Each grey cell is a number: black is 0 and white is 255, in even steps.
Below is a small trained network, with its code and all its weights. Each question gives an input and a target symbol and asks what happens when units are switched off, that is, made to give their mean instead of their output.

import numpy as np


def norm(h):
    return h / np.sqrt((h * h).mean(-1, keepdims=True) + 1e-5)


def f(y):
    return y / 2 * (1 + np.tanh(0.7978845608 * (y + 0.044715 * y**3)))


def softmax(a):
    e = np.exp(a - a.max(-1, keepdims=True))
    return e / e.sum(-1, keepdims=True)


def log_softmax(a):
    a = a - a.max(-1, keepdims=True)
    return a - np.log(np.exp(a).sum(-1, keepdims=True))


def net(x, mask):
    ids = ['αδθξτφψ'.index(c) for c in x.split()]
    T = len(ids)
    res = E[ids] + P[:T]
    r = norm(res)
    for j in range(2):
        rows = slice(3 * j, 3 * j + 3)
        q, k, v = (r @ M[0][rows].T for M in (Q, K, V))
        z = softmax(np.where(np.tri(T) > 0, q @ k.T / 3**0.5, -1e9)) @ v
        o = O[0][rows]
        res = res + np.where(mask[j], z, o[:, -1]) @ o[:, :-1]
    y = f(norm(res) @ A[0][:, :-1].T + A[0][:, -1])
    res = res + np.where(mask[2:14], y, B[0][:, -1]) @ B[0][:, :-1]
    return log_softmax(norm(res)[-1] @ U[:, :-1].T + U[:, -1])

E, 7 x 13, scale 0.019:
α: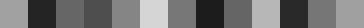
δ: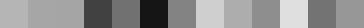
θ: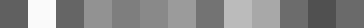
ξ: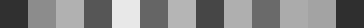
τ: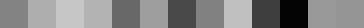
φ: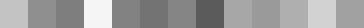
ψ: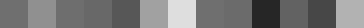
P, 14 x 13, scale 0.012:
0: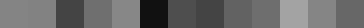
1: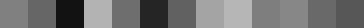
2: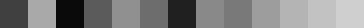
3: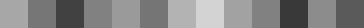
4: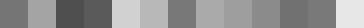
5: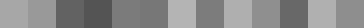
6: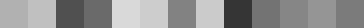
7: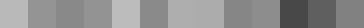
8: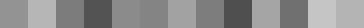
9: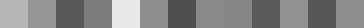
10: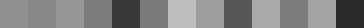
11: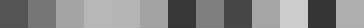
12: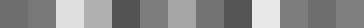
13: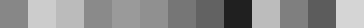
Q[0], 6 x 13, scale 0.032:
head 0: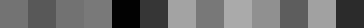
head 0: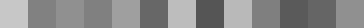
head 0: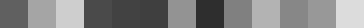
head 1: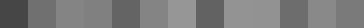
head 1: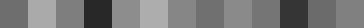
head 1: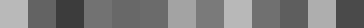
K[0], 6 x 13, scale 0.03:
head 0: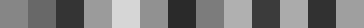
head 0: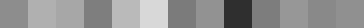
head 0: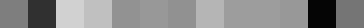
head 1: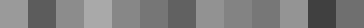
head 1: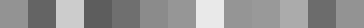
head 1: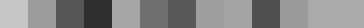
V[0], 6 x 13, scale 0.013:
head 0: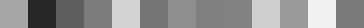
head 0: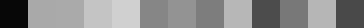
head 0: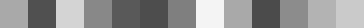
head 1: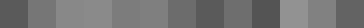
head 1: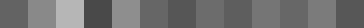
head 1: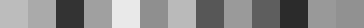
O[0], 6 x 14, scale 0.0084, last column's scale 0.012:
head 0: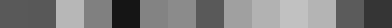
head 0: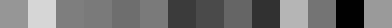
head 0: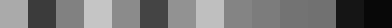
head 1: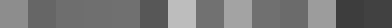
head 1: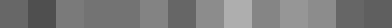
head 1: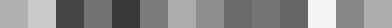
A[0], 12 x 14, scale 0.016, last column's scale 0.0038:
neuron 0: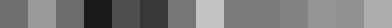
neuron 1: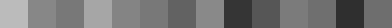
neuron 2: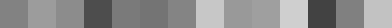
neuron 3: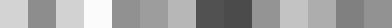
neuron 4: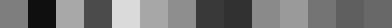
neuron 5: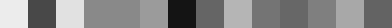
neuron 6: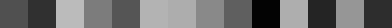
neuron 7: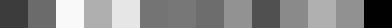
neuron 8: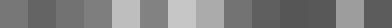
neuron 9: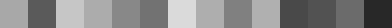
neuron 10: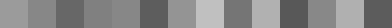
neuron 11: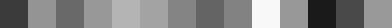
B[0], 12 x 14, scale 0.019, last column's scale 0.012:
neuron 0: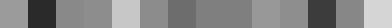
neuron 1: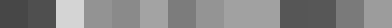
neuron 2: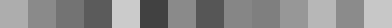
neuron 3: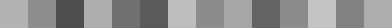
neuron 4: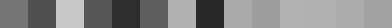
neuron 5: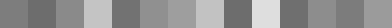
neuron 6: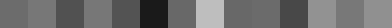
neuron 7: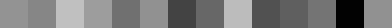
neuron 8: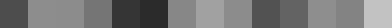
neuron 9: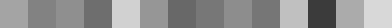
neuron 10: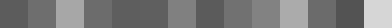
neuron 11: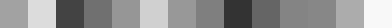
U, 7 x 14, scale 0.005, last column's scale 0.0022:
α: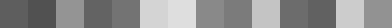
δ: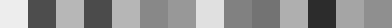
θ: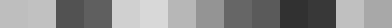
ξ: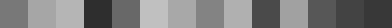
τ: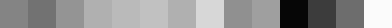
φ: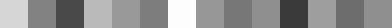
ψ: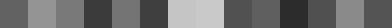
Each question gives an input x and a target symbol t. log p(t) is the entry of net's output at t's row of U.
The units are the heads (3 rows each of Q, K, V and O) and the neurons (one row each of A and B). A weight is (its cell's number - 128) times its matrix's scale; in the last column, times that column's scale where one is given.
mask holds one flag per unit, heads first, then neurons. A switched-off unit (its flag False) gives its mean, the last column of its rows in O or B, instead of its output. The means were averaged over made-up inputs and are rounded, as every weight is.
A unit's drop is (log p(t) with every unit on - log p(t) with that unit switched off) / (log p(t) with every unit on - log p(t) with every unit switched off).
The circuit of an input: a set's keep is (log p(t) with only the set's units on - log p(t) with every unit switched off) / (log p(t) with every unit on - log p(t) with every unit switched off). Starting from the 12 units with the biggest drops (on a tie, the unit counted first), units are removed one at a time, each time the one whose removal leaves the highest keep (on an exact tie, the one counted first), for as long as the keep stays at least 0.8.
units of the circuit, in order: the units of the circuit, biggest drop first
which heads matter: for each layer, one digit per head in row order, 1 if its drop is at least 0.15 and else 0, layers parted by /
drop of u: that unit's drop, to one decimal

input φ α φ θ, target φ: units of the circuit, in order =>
(head 0; head 1; neuron 3)
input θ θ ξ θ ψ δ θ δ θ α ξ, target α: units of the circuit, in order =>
(head 0)
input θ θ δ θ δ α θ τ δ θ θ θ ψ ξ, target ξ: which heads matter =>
01
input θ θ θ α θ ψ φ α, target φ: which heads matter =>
11
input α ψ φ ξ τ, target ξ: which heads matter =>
10
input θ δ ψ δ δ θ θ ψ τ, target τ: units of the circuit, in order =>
(head 1; neuron 5)
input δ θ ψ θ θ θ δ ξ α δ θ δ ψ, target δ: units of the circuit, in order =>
(head 0; neuron 9)
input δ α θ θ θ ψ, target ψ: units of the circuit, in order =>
(head 1; neuron 6)
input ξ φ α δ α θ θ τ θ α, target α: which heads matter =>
00
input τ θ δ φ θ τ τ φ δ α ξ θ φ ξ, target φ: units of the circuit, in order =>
(neuron 3; head 0)
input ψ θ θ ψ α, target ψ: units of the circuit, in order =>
(head 0; neuron 8)
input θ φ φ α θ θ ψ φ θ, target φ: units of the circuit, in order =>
(head 0; neuron 3)
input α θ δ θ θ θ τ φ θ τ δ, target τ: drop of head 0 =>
0.6
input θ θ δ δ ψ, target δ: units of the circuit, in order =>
(head 0)
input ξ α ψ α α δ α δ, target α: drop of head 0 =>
0.9
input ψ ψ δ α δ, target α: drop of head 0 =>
1.0
